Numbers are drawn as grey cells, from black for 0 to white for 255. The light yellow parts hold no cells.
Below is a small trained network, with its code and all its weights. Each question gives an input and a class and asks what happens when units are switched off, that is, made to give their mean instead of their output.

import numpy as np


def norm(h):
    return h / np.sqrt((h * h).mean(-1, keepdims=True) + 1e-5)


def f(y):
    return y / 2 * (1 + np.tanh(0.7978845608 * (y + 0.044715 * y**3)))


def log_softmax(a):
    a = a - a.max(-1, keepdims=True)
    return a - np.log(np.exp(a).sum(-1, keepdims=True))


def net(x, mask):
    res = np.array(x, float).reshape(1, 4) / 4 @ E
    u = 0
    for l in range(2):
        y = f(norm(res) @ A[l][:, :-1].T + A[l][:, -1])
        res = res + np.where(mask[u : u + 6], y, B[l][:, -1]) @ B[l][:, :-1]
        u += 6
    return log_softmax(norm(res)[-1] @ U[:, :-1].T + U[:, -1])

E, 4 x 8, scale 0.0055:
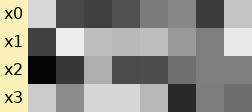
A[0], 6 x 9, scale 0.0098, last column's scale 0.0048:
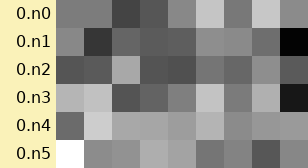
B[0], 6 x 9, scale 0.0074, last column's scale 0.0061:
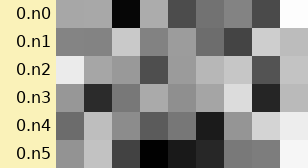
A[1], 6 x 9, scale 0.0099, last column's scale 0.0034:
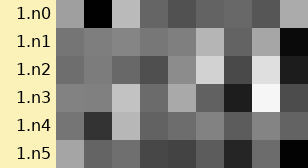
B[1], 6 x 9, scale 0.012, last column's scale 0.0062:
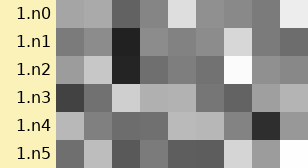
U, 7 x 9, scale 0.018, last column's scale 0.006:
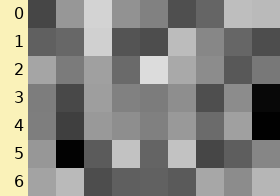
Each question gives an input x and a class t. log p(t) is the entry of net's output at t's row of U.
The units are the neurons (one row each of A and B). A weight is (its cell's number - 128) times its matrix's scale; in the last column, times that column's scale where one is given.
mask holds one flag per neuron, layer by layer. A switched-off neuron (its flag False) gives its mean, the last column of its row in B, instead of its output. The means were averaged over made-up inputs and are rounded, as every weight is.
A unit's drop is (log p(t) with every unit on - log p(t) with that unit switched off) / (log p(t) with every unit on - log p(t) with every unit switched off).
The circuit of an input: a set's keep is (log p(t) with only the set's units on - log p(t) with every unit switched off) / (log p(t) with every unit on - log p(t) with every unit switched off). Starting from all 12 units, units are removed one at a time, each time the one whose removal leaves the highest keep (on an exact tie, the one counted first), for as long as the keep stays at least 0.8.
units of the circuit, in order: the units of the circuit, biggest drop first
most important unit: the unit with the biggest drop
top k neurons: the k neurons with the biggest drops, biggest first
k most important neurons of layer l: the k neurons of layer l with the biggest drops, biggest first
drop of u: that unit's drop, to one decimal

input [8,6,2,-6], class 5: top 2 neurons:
0.n0; 0.n3
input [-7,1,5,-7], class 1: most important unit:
1.n5
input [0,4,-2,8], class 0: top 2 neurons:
0.n0; 1.n3
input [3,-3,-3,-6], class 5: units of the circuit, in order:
0.n5; 0.n3; 0.n4
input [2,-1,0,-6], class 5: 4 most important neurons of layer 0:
0.n0; 0.n5; 0.n4; 0.n3
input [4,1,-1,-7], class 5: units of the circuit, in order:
0.n3; 0.n5; 1.n5
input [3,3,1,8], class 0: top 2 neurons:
0.n0; 1.n3
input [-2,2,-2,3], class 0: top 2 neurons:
0.n0; 0.n4
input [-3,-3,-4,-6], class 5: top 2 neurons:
0.n5; 1.n5
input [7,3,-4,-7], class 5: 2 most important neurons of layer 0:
0.n3; 0.n5
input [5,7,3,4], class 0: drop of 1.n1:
0.0
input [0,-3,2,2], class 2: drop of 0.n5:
0.1
